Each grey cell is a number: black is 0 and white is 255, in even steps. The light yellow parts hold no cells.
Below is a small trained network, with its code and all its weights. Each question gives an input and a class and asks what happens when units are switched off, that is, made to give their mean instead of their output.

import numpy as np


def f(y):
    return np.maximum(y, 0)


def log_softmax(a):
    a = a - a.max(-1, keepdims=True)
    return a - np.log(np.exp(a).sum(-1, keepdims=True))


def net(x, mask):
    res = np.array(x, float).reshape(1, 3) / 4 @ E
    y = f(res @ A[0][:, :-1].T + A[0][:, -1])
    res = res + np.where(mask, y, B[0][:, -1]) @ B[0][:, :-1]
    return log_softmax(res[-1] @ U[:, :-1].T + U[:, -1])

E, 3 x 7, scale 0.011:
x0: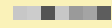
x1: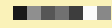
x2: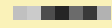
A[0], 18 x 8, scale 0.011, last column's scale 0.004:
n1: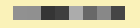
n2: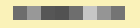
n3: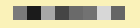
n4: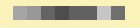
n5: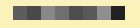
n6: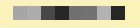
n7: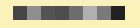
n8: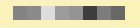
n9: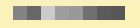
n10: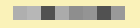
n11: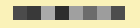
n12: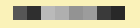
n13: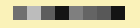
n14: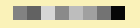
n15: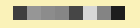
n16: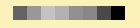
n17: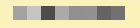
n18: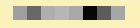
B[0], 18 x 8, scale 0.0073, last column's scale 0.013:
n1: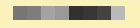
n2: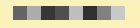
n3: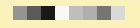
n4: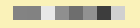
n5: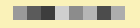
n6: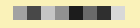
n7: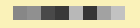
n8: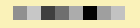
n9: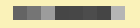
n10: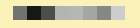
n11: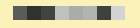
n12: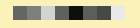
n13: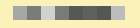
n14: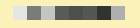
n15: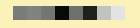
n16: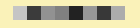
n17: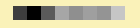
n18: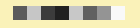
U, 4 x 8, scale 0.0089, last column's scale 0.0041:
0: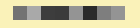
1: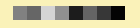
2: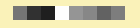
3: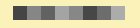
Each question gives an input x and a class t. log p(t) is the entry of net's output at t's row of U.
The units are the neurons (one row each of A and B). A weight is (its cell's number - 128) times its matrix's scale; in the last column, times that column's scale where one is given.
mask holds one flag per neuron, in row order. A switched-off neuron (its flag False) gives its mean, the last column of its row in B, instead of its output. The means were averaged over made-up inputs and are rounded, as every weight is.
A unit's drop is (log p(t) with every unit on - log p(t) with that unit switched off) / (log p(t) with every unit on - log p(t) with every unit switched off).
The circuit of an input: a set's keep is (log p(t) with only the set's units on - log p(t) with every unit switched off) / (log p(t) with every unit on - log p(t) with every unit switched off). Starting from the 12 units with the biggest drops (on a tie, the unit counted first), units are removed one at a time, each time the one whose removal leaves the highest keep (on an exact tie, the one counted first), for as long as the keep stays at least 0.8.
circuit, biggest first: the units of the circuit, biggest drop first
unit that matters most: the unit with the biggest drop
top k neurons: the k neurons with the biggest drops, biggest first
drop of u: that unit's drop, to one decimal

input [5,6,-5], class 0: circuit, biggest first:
[n15]
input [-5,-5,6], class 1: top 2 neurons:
[n6, n4]
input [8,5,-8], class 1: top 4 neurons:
[n12, n3, n15, n16]
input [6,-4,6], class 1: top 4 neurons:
[n6, n3, n4, n1]
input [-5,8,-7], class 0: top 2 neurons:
[n15, n7]
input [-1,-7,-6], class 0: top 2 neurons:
[n18, n8]
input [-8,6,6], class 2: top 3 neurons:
[n3, n11, n5]
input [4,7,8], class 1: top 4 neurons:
[n6, n18, n4, n13]
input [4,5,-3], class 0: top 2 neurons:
[n15, n3]
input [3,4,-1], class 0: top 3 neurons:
[n3, n15, n11]
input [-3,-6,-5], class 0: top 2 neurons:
[n18, n8]
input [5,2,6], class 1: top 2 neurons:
[n6, n3]
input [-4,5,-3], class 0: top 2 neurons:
[n15, n7]
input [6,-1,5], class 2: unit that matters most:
n10
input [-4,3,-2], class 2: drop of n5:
0.2
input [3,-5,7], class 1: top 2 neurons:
[n6, n4]
